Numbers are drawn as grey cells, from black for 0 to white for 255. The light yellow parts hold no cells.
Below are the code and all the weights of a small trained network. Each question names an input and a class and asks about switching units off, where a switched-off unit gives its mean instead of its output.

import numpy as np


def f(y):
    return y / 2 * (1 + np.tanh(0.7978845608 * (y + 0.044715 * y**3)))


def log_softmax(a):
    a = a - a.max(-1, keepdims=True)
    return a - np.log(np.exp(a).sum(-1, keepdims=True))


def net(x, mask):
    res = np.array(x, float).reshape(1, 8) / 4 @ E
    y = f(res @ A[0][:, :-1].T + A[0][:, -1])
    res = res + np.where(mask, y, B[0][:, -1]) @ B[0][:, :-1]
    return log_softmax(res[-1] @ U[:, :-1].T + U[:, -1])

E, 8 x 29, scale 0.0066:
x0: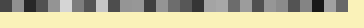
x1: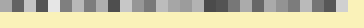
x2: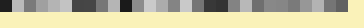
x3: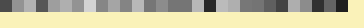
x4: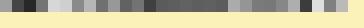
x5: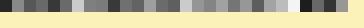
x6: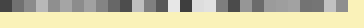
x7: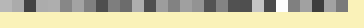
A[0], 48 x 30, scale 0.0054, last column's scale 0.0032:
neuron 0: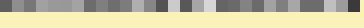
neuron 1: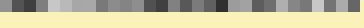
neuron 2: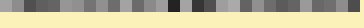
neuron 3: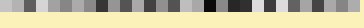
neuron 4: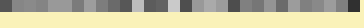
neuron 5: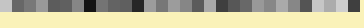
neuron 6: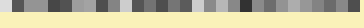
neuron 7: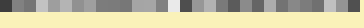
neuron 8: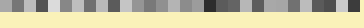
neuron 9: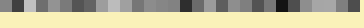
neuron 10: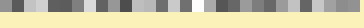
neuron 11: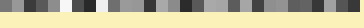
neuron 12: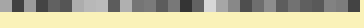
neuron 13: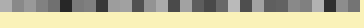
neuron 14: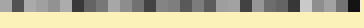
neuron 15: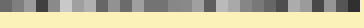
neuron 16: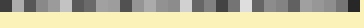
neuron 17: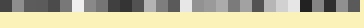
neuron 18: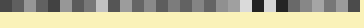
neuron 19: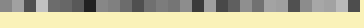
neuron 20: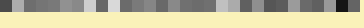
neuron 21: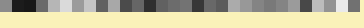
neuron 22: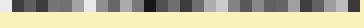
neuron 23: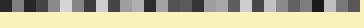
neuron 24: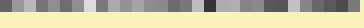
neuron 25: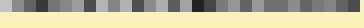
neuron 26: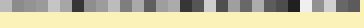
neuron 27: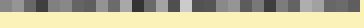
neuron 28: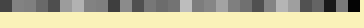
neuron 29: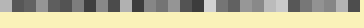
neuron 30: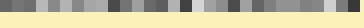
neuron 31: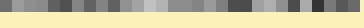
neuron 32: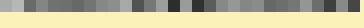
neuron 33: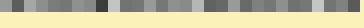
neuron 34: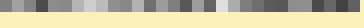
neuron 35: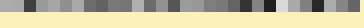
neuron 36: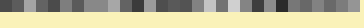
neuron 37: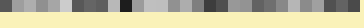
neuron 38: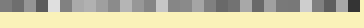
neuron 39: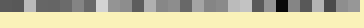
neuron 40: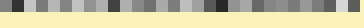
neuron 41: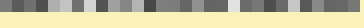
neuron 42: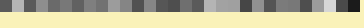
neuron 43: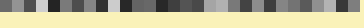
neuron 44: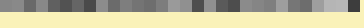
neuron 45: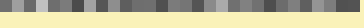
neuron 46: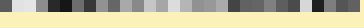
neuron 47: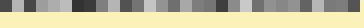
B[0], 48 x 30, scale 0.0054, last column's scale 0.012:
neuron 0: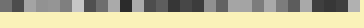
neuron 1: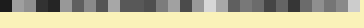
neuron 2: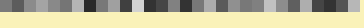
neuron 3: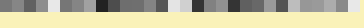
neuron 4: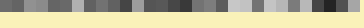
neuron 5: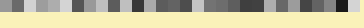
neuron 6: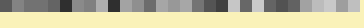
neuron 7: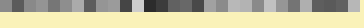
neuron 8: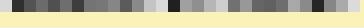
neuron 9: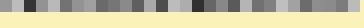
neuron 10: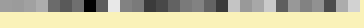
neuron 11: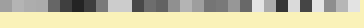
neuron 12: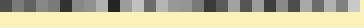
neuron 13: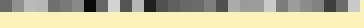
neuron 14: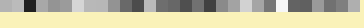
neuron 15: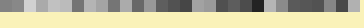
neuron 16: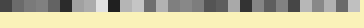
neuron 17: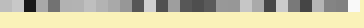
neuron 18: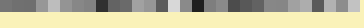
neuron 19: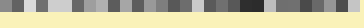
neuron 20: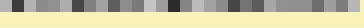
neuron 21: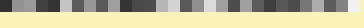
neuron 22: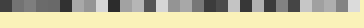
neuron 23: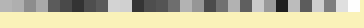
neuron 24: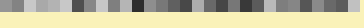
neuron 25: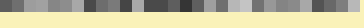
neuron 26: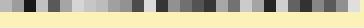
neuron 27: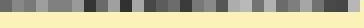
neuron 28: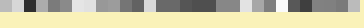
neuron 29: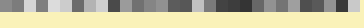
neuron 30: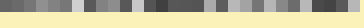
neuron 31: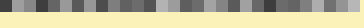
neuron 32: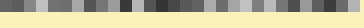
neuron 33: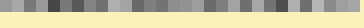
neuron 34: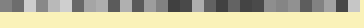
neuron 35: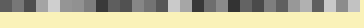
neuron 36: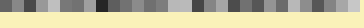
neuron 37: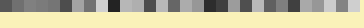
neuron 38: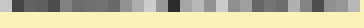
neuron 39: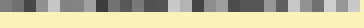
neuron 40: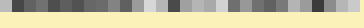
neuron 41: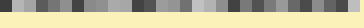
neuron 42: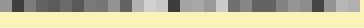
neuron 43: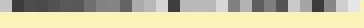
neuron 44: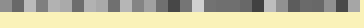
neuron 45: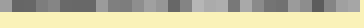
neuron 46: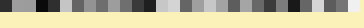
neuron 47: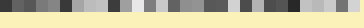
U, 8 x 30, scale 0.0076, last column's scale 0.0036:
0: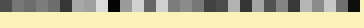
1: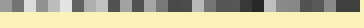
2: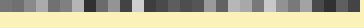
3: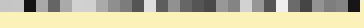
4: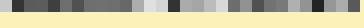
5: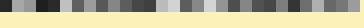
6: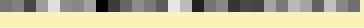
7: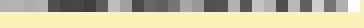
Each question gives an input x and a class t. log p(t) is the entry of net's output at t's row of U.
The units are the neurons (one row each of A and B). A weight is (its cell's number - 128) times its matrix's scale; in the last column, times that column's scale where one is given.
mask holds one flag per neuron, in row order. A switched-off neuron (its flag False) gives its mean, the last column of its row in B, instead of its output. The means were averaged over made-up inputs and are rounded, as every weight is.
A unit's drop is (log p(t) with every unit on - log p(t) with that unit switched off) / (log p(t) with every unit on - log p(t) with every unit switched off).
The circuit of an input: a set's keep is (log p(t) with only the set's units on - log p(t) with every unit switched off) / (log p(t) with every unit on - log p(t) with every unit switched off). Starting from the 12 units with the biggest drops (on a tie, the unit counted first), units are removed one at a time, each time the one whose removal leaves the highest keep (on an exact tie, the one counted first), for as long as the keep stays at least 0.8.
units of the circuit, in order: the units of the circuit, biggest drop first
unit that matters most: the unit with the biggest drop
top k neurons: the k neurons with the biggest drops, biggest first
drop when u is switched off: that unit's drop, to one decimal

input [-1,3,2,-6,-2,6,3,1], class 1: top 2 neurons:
[neuron 5; neuron 26]
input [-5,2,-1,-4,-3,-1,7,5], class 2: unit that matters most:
neuron 10
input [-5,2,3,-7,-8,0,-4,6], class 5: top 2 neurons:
[neuron 46; neuron 31]
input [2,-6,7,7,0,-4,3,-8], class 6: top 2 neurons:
[neuron 36; neuron 39]
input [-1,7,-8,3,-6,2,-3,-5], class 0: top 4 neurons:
[neuron 12; neuron 6; neuron 22; neuron 43]
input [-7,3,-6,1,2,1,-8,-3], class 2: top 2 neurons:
[neuron 13; neuron 23]
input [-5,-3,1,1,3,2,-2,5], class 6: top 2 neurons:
[neuron 3; neuron 23]
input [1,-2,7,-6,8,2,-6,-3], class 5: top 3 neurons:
[neuron 21; neuron 1; neuron 22]
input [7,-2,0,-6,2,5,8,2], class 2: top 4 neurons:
[neuron 0; neuron 30; neuron 7; neuron 4]
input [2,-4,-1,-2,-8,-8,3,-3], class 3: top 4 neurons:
[neuron 26; neuron 14; neuron 9; neuron 21]
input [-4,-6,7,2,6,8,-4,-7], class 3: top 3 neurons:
[neuron 17; neuron 28; neuron 22]
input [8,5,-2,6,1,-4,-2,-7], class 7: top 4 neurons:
[neuron 23; neuron 11; neuron 3; neuron 35]
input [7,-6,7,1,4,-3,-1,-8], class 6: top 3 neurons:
[neuron 36; neuron 18; neuron 39]
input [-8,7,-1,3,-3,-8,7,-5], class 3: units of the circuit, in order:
[neuron 26]
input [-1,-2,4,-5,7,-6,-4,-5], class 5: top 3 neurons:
[neuron 21; neuron 1; neuron 17]
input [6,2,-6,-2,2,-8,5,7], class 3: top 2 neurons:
[neuron 26; neuron 14]
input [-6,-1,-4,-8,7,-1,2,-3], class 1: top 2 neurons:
[neuron 5; neuron 29]
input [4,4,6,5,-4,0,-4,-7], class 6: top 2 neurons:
[neuron 39; neuron 18]
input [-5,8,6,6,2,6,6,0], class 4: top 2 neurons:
[neuron 40; neuron 8]
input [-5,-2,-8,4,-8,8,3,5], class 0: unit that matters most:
neuron 6
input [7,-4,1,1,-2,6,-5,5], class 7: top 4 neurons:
[neuron 23; neuron 11; neuron 26; neuron 14]
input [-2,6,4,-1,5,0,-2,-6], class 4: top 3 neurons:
[neuron 40; neuron 8; neuron 3]
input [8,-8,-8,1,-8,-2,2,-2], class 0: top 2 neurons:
[neuron 12; neuron 22]
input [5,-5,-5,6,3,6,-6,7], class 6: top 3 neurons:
[neuron 35; neuron 3; neuron 5]
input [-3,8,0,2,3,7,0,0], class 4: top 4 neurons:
[neuron 40; neuron 8; neuron 26; neuron 38]
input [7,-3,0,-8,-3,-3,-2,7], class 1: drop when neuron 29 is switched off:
0.3
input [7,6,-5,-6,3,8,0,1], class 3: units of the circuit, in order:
[neuron 17]
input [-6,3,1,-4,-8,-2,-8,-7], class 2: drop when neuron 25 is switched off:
0.1
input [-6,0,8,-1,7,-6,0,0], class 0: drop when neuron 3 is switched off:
0.0
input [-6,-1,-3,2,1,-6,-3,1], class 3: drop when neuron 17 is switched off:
-0.1
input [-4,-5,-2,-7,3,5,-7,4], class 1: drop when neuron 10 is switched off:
0.1
